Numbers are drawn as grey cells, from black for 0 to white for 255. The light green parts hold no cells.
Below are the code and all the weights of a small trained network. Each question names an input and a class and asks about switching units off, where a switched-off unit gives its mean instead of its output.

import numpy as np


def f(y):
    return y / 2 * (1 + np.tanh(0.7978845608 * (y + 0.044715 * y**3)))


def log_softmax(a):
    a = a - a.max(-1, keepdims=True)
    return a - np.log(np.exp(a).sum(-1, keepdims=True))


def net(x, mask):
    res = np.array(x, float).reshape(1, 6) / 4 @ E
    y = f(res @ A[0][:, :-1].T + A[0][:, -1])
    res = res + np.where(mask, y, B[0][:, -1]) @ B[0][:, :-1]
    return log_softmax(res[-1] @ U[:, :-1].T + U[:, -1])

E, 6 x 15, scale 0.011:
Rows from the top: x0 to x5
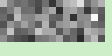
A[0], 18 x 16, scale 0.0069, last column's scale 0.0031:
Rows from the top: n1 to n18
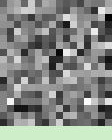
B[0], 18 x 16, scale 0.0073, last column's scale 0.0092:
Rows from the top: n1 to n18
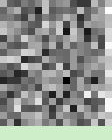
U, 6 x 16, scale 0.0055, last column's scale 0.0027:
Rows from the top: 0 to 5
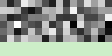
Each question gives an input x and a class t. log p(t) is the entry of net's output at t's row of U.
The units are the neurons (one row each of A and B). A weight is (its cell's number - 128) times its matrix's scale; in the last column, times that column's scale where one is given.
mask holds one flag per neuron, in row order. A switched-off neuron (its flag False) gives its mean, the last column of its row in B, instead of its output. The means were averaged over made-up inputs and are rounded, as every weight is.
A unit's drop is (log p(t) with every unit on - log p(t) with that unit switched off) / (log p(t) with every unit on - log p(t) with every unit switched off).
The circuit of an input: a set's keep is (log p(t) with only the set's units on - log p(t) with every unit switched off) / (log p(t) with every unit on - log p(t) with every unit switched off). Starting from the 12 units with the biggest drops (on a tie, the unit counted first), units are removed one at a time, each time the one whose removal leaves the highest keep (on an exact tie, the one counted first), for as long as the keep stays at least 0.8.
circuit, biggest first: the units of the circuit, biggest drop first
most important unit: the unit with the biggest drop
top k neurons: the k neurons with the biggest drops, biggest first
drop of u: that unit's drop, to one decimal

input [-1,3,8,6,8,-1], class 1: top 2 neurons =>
n9, n5
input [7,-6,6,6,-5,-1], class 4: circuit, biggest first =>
n7, n11
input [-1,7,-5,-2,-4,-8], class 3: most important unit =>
n2
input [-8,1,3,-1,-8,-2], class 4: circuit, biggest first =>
n13, n18
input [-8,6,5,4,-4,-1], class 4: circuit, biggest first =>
n18, n13
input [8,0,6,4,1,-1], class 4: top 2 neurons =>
n11, n7
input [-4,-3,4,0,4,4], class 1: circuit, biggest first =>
n5, n7
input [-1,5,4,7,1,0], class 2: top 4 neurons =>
n12, n10, n4, n13
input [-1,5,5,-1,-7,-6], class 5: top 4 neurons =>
n6, n18, n16, n4
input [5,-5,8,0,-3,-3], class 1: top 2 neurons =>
n5, n9
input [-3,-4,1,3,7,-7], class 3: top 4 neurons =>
n2, n18, n6, n7
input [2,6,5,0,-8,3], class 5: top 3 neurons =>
n6, n7, n18
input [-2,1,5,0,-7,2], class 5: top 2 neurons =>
n6, n18
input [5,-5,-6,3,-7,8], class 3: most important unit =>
n16
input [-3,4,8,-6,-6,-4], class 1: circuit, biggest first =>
n5, n9
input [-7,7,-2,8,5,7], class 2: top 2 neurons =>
n12, n16
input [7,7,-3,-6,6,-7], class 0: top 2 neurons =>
n14, n8
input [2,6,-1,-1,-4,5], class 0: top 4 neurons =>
n14, n2, n17, n15
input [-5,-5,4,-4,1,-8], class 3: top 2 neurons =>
n2, n14
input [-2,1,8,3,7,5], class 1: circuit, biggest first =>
n5
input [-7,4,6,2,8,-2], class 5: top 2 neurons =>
n8, n15
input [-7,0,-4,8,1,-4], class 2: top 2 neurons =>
n12, n2
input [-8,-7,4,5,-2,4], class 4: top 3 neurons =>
n18, n14, n13
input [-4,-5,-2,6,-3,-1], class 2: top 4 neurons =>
n12, n14, n17, n8
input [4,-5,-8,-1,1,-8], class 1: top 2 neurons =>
n16, n4
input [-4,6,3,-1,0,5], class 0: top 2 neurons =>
n14, n2
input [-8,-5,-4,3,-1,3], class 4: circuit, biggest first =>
n18
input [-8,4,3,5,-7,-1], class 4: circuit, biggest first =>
n18, n13
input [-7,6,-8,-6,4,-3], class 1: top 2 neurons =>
n4, n2
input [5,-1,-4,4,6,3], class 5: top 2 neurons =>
n15, n2
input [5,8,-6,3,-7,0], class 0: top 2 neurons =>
n14, n17
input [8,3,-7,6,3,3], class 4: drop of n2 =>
0.1
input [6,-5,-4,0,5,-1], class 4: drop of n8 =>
0.2
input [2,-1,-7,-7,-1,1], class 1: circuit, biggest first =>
n4
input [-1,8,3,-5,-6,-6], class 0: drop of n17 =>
0.2
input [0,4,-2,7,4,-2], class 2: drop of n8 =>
-0.1
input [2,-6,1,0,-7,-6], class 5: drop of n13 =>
0.0
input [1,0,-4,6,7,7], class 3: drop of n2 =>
-0.1
